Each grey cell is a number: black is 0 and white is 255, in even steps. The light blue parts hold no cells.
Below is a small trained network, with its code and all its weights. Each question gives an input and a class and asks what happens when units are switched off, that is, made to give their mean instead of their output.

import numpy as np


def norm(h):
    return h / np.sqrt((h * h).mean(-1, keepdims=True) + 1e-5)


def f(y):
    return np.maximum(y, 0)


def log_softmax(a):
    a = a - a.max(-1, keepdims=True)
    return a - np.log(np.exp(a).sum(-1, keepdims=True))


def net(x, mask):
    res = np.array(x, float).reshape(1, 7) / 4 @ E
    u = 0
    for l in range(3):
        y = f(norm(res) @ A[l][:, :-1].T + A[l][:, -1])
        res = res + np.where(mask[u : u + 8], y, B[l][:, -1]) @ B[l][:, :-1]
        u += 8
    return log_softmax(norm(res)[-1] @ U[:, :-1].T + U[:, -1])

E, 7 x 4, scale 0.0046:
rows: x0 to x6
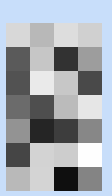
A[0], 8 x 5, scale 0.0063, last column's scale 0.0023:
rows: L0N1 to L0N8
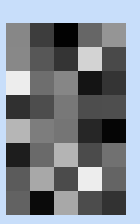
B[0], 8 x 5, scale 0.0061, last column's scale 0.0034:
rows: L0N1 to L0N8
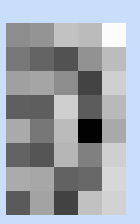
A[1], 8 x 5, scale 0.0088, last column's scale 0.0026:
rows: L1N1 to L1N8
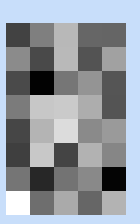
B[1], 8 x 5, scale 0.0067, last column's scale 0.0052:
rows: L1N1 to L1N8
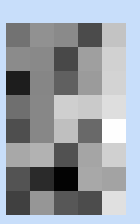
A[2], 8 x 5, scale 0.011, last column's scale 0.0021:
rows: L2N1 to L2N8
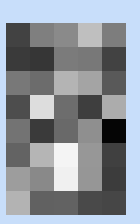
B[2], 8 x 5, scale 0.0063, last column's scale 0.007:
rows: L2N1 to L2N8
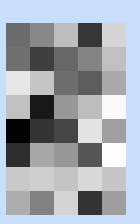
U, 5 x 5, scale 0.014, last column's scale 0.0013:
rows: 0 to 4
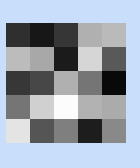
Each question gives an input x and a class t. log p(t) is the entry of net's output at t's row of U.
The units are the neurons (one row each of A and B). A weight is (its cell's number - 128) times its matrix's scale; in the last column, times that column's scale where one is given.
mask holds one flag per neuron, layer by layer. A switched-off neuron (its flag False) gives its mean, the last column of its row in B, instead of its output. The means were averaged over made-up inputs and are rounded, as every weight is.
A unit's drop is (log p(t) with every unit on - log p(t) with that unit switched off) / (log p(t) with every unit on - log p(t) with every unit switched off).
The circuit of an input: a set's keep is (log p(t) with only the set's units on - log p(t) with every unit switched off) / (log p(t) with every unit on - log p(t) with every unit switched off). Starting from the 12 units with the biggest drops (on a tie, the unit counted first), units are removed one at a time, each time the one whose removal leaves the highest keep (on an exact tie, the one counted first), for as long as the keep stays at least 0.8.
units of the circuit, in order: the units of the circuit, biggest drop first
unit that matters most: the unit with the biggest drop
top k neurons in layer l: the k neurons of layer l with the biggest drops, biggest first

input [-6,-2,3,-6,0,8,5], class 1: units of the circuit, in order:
(L1N6 L2N4 L2N6)
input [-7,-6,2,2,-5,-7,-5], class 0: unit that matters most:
L0N8
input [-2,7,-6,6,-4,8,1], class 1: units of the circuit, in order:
(L1N6 L0N7)
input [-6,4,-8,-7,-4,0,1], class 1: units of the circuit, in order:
(L0N1 L1N6)
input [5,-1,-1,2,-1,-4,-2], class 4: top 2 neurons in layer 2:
(L2N5 L2N6)
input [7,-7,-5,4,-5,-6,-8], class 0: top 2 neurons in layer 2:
(L2N5 L2N2)
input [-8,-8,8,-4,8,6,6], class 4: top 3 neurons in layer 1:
(L1N4 L1N3 L1N1)
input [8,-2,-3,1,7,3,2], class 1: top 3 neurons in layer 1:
(L1N5 L1N4 L1N8)
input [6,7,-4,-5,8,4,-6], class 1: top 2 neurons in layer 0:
(L0N7 L0N6)
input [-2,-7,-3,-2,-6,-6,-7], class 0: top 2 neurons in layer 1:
(L1N2 L1N3)
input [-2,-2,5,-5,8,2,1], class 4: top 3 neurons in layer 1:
(L1N4 L1N3 L1N2)
